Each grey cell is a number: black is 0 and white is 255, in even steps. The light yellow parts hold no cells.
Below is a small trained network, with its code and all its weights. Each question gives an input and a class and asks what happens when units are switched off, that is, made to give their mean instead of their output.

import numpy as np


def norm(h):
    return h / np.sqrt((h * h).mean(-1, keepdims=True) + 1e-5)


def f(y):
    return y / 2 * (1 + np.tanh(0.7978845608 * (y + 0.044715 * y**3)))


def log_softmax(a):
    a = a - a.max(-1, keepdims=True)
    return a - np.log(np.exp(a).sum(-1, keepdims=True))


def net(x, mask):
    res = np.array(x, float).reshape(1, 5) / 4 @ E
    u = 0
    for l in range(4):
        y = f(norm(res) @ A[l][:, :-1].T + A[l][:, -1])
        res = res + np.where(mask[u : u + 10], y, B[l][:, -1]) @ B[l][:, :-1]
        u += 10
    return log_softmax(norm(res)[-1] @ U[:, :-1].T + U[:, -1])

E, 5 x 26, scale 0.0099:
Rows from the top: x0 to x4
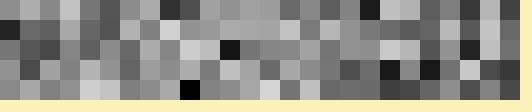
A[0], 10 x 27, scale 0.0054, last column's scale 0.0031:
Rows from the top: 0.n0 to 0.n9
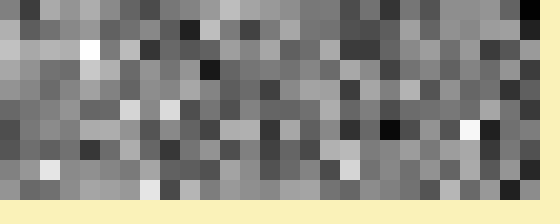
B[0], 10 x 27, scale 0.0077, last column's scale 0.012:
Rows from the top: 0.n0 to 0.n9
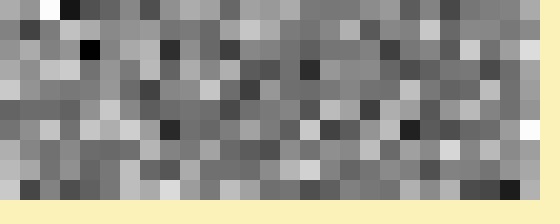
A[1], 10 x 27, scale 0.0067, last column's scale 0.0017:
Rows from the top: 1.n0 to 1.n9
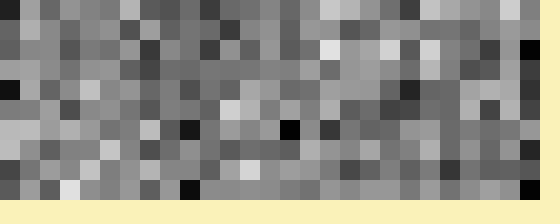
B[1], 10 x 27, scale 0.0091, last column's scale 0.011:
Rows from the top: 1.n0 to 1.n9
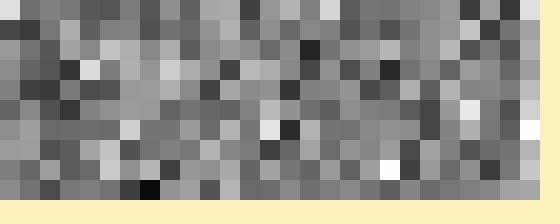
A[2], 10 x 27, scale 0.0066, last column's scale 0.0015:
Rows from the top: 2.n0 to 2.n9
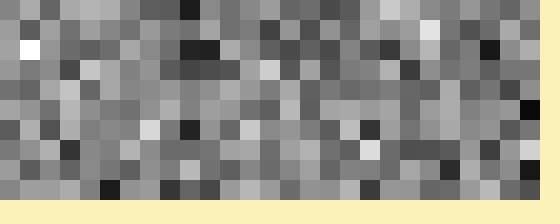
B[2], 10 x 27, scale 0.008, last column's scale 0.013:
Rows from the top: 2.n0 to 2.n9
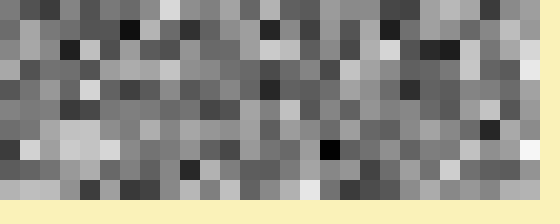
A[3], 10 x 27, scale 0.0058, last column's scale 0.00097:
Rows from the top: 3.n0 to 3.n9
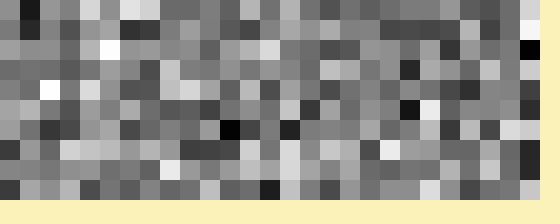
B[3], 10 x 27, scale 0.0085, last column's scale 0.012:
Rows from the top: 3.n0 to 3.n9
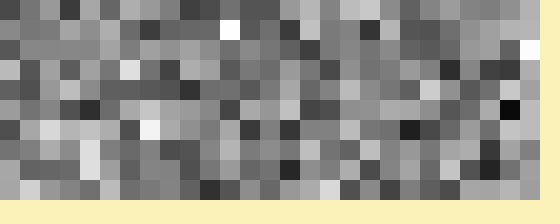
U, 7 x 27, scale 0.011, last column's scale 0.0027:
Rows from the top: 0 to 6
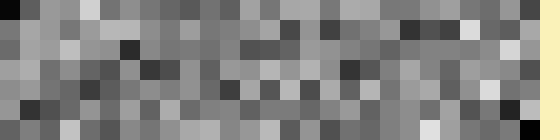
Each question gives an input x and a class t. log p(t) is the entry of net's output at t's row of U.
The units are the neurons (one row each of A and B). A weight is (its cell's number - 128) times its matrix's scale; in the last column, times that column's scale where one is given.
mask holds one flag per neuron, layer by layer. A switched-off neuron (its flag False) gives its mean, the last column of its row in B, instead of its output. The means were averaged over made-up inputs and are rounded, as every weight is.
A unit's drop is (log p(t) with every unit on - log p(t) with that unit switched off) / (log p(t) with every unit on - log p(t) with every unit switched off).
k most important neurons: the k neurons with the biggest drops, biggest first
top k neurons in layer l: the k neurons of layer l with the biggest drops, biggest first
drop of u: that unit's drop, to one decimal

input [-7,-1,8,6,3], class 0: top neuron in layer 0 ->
(0.n9)
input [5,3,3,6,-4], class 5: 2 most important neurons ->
(0.n9; 0.n6)
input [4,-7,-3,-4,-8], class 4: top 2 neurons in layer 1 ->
(1.n5; 1.n6)
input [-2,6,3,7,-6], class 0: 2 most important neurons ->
(1.n0; 3.n4)
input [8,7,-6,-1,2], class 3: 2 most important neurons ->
(0.n6; 2.n9)
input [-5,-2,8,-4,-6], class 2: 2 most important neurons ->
(3.n6; 1.n0)
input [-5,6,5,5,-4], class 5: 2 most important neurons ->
(0.n6; 2.n7)
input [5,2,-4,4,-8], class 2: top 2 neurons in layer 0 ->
(0.n7; 0.n2)
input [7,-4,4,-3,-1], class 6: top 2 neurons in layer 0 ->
(0.n6; 0.n2)
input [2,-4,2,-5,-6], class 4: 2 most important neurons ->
(1.n6; 0.n6)
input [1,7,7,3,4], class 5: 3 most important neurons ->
(0.n9; 2.n7; 0.n6)
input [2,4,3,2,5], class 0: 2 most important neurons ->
(1.n6; 1.n0)
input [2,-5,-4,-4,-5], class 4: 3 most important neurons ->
(0.n6; 0.n7; 1.n5)
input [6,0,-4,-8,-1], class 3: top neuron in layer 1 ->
(1.n6)
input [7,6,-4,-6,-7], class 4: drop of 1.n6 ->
0.2
